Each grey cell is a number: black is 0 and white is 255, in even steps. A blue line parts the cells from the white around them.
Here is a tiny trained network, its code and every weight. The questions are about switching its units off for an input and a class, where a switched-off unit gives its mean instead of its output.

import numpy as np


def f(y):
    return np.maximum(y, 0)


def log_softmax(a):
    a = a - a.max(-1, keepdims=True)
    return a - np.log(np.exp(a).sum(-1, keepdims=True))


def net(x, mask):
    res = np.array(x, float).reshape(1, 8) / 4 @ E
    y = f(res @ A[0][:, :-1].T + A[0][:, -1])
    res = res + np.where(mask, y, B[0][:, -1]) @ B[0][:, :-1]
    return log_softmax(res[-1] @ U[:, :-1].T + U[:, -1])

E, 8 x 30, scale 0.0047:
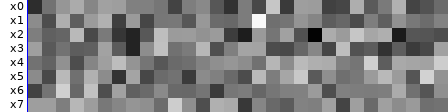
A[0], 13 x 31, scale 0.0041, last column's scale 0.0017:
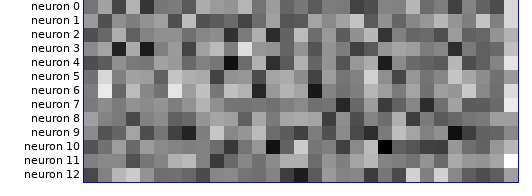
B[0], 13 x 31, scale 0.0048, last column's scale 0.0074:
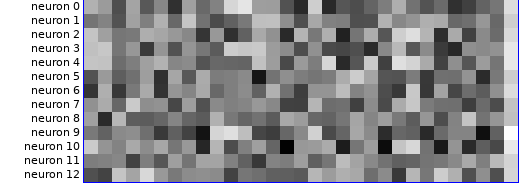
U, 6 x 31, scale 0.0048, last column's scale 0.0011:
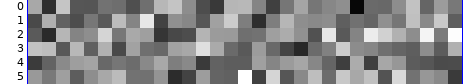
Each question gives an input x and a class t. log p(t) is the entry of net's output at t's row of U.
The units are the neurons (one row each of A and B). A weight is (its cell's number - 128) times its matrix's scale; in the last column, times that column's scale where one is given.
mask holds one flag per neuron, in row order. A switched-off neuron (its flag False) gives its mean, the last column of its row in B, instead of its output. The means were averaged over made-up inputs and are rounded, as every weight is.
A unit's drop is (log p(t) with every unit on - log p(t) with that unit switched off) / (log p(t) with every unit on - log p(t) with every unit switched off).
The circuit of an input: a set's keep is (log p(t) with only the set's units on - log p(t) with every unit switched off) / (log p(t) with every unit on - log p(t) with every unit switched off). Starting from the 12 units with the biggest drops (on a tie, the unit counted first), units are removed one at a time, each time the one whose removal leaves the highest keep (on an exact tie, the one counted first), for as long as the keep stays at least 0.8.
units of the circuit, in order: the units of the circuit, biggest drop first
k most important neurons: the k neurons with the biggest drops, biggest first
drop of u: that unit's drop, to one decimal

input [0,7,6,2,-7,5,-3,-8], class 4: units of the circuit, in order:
(neuron 9)
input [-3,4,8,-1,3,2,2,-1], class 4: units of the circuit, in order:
(neuron 9; neuron 3)
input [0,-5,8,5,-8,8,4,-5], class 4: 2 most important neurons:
(neuron 9; neuron 12)
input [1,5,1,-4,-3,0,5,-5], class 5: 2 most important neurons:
(neuron 0; neuron 3)
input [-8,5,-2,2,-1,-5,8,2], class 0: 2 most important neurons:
(neuron 4; neuron 8)
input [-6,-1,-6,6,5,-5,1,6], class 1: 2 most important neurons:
(neuron 6; neuron 9)
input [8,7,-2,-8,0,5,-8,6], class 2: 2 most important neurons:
(neuron 1; neuron 9)
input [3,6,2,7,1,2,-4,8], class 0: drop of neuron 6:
0.2
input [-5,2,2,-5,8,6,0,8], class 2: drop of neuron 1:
0.1
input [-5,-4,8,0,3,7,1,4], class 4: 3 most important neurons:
(neuron 9; neuron 12; neuron 4)
